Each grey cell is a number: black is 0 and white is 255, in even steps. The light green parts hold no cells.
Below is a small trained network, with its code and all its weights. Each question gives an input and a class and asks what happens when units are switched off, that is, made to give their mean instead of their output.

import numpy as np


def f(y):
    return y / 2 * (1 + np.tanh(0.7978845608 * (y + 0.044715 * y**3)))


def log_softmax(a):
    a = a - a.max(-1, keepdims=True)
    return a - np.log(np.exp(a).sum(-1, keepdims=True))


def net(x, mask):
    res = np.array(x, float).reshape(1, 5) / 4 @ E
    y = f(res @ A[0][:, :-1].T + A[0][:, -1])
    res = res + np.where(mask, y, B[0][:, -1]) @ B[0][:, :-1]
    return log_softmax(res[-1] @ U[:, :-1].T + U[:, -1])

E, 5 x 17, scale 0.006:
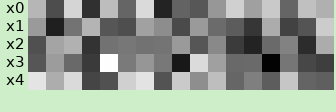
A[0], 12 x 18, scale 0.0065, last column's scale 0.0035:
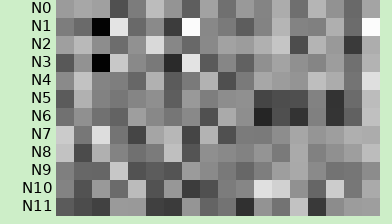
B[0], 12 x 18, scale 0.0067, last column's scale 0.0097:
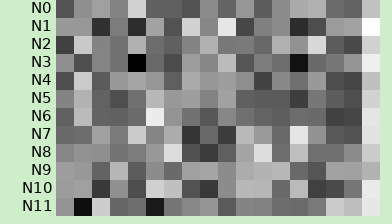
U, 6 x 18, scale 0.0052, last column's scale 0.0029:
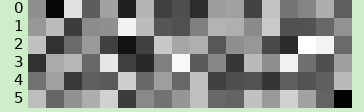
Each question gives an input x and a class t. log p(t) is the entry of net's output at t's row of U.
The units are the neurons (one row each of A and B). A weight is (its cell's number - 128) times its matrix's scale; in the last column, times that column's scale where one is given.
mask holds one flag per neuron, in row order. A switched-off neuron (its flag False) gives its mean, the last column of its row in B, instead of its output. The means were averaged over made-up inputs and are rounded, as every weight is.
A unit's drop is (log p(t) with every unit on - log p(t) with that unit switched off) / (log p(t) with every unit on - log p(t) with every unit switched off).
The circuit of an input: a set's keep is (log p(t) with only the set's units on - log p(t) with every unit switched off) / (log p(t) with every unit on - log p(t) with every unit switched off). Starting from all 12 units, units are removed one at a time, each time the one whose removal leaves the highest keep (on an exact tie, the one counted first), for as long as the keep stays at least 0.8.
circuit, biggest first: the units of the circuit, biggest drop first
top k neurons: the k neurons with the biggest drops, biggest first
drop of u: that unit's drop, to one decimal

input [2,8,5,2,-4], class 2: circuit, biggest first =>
(N11)
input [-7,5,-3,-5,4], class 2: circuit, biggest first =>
(N6, N9)
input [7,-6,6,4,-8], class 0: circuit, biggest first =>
(N1, N4)
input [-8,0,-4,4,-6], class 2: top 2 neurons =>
(N11, N3)
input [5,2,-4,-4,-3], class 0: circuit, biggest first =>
(N11, N8)
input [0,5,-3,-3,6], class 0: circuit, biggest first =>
(N6, N1)
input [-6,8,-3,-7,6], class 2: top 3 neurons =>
(N6, N10, N1)
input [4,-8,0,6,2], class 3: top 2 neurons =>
(N2, N0)
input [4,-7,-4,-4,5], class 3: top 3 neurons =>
(N2, N0, N4)
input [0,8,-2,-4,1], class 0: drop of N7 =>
0.3
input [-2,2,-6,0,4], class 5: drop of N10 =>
0.5
